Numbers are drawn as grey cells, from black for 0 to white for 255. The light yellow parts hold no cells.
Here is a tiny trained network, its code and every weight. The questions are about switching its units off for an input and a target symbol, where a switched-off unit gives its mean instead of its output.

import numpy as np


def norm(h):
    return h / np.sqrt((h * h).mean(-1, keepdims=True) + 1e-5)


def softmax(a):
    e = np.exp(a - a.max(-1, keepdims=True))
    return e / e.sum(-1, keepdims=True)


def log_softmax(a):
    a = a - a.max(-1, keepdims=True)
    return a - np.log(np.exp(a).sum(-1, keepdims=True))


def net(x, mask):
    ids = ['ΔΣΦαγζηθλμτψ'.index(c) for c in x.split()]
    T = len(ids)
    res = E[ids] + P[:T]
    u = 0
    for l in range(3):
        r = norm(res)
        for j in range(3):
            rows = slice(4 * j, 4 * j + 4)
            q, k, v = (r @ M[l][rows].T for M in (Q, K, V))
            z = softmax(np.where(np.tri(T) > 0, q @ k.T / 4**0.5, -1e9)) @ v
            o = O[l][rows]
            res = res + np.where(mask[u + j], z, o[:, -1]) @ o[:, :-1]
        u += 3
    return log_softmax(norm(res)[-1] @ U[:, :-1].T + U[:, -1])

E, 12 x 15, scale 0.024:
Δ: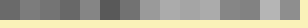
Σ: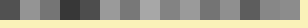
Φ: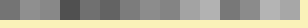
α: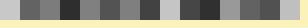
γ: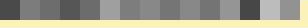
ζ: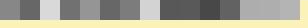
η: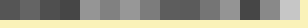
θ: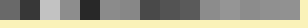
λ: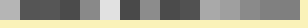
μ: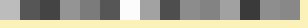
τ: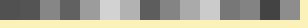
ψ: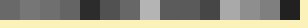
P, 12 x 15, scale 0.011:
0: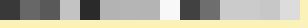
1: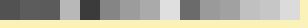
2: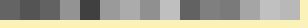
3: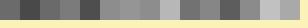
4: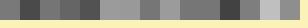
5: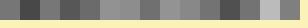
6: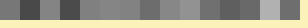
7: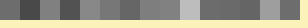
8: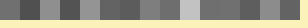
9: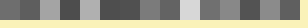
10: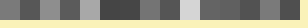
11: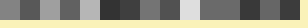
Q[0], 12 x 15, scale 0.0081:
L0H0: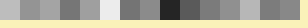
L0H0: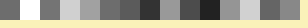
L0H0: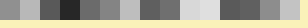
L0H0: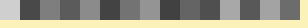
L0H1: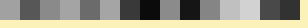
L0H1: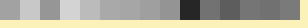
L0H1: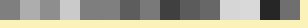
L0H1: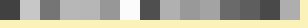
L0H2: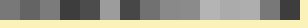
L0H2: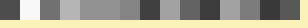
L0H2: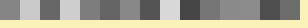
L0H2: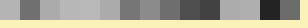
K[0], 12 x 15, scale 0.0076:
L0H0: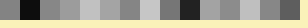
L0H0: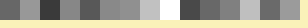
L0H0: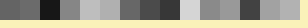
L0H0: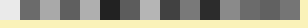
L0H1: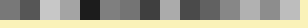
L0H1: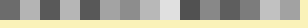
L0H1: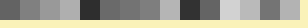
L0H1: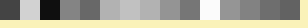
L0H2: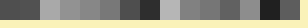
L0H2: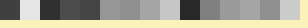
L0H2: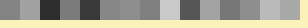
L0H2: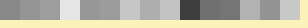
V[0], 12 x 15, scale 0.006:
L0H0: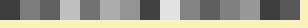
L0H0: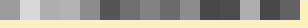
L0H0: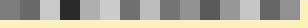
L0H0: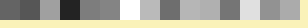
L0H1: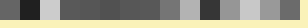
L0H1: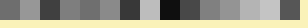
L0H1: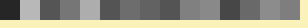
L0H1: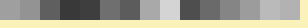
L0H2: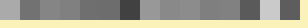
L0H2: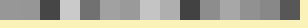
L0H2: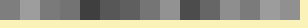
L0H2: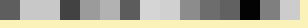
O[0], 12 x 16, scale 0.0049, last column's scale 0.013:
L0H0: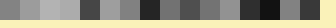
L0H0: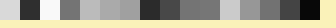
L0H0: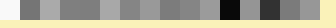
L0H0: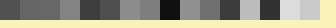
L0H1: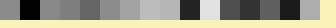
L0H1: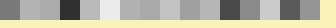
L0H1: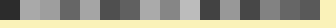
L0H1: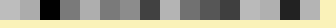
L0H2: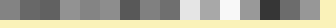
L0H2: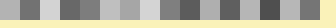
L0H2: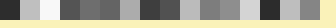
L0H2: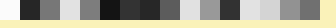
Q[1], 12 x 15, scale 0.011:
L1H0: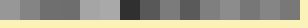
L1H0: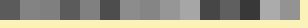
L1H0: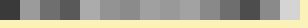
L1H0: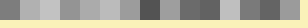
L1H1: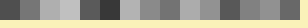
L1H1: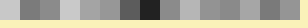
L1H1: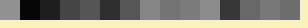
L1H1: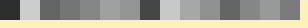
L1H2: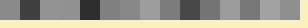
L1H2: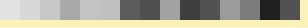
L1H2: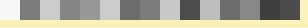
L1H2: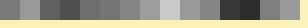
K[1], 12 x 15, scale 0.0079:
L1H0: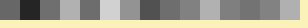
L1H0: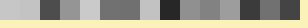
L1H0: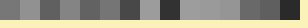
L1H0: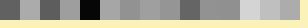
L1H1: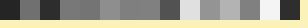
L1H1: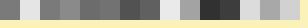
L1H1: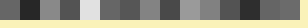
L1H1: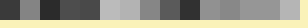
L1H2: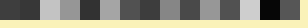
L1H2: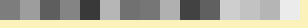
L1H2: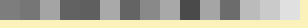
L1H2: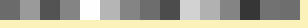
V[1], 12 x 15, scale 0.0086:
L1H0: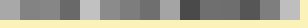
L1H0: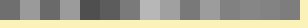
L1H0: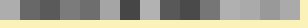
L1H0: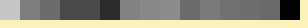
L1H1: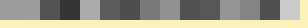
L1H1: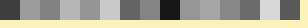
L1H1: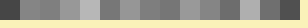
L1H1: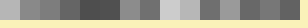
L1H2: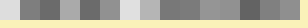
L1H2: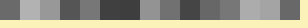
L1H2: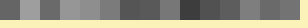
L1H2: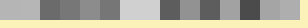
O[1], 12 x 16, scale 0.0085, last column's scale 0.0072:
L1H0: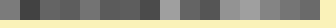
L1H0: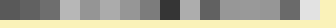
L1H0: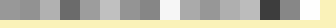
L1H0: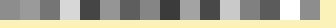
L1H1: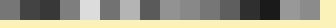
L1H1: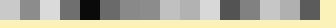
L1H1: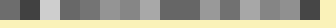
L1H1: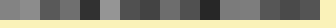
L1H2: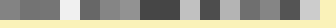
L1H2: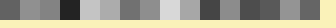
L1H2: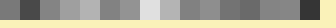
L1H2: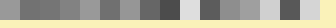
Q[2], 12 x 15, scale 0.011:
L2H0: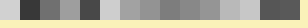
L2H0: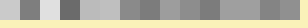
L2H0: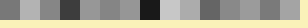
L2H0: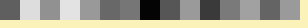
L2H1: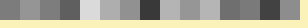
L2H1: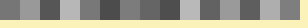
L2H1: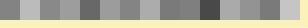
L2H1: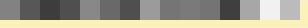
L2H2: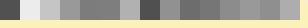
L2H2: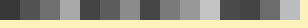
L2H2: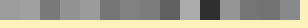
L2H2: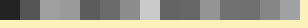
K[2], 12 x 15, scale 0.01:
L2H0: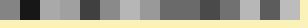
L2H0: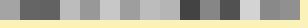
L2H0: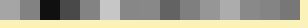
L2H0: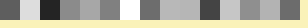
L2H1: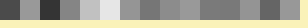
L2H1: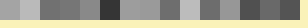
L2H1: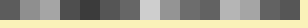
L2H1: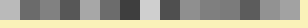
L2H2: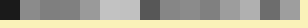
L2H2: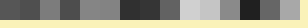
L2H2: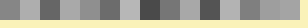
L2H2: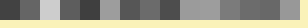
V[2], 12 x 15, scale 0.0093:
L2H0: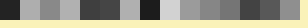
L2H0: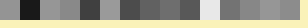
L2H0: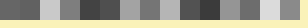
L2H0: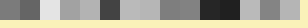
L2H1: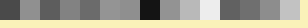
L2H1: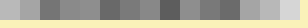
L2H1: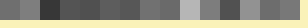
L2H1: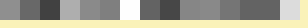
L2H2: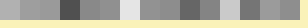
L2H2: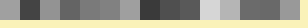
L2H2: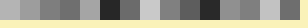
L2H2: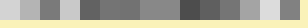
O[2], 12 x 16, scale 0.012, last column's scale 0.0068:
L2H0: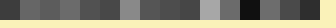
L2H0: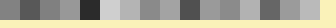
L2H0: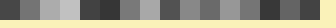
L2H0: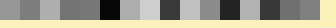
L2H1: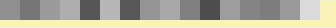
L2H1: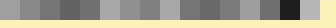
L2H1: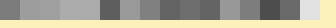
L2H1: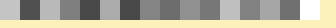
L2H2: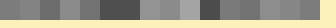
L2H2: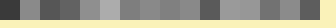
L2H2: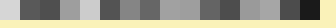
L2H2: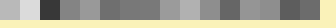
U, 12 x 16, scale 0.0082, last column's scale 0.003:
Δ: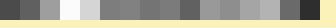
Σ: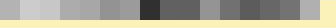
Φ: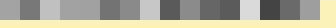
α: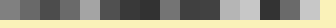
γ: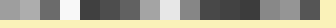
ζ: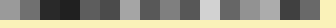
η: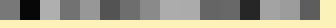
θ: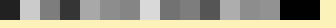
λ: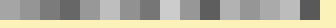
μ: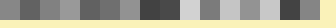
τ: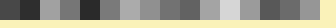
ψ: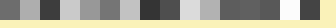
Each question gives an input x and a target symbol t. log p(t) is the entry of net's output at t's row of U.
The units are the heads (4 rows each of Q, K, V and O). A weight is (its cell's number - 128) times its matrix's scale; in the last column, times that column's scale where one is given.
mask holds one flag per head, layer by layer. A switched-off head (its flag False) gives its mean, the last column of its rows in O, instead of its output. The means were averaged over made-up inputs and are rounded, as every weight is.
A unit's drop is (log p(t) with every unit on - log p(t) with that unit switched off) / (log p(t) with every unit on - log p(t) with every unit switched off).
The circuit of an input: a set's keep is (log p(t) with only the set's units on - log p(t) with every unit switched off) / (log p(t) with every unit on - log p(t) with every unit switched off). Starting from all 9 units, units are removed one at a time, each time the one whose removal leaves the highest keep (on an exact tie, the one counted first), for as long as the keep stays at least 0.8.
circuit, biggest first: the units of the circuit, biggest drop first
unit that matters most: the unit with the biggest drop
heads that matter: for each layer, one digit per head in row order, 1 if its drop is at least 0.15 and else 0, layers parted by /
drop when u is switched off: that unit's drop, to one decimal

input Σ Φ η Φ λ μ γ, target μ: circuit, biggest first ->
L1H2
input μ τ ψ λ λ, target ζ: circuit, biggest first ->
L0H0, L2H0
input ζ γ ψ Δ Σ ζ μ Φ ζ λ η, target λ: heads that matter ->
000 / 000 / 100
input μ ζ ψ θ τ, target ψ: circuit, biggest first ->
L1H0, L2H1
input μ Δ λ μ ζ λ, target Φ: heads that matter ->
100 / 000 / 100
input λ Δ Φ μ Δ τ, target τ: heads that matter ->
000 / 000 / 000
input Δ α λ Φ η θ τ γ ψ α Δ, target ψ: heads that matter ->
100 / 100 / 010
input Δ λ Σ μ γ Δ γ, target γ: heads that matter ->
011 / 011 / 010
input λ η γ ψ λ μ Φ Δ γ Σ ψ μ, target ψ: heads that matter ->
100 / 000 / 010
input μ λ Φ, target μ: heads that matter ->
000 / 001 / 000
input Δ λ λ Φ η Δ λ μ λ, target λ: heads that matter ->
000 / 000 / 100
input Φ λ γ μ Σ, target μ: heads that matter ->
000 / 000 / 000
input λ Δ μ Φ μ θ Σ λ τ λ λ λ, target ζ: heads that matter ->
001 / 000 / 000
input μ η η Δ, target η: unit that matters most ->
L1H1
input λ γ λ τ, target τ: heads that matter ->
000 / 000 / 001
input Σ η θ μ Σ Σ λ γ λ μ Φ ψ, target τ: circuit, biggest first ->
L0H0, L2H0
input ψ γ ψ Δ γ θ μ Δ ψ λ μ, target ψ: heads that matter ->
110 / 100 / 010
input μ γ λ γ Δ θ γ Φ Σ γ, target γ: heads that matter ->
001 / 011 / 010
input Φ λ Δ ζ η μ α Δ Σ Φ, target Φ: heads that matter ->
110 / 111 / 011
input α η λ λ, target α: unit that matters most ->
L1H1
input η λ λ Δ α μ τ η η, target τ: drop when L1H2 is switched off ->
0.1
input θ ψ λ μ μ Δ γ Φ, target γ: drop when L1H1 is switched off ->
0.3
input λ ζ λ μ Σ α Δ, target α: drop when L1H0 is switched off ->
0.6
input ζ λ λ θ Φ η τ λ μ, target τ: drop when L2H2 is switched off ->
0.1
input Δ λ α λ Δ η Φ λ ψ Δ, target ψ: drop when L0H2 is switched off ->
0.0
